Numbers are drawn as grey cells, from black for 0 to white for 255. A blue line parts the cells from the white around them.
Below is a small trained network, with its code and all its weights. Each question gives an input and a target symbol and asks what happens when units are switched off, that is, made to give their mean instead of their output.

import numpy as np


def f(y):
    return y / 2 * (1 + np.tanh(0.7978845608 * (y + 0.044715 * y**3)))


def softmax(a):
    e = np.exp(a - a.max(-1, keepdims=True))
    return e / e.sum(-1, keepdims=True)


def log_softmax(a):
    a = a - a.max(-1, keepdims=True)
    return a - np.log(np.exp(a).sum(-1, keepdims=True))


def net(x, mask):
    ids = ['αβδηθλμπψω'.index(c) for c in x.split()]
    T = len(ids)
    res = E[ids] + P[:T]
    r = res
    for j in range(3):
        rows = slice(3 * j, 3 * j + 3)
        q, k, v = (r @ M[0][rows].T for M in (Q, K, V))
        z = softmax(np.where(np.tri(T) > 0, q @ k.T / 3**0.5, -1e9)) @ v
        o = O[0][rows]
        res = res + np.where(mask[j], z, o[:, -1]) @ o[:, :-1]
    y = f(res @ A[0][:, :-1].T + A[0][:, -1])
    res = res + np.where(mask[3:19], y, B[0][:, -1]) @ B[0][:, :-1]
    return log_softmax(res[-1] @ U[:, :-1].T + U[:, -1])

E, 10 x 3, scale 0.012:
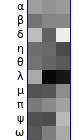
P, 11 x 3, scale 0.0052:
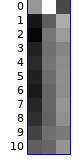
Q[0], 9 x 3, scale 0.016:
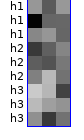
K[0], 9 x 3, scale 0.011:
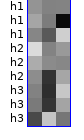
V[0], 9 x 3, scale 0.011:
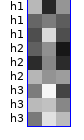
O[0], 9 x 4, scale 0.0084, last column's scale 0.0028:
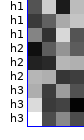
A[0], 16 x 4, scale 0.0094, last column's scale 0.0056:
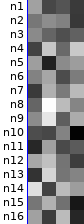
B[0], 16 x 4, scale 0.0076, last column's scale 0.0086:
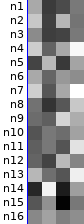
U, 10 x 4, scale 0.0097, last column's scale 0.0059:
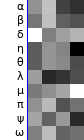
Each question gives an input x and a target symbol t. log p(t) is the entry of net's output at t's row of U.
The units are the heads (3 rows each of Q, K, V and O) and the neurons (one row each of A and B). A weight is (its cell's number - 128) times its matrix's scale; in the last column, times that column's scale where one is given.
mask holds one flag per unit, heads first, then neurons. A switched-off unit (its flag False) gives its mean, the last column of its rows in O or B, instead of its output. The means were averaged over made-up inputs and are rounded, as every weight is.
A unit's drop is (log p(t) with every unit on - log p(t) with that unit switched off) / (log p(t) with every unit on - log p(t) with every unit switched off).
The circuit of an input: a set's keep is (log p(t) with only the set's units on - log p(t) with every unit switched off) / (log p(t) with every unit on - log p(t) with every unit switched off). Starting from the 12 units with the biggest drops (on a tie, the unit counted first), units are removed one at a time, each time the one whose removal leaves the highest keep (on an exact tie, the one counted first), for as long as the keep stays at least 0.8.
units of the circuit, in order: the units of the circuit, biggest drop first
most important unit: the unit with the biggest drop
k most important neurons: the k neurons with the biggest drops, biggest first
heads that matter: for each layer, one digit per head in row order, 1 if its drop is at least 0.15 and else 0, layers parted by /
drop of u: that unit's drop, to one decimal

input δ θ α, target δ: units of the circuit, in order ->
(h2, n14)
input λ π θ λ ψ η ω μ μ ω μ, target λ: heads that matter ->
111
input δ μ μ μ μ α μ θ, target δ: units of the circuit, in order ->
(h2, n14, n5)
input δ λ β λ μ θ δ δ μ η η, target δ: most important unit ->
n4
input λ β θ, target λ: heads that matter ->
111
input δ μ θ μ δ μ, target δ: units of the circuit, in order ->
(h2, n14)
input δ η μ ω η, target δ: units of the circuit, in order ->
(h2, n14, n5)
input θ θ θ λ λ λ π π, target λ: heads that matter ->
111
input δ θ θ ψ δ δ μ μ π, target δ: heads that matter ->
010
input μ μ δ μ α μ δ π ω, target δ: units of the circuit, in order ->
(h2, n14)
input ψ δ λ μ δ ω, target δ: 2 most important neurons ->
(n4, n7)
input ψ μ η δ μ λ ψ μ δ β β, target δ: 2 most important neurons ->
(n4, n7)
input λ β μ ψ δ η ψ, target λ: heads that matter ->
101
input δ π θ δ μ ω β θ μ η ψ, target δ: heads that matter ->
011
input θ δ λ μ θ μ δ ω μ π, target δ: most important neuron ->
(n4)
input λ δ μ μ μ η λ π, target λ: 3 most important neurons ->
(n8, n13, n11)
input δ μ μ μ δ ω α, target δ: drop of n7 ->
-0.1
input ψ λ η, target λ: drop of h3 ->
0.2
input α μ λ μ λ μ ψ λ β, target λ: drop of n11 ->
0.3
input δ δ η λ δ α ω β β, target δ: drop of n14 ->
0.1
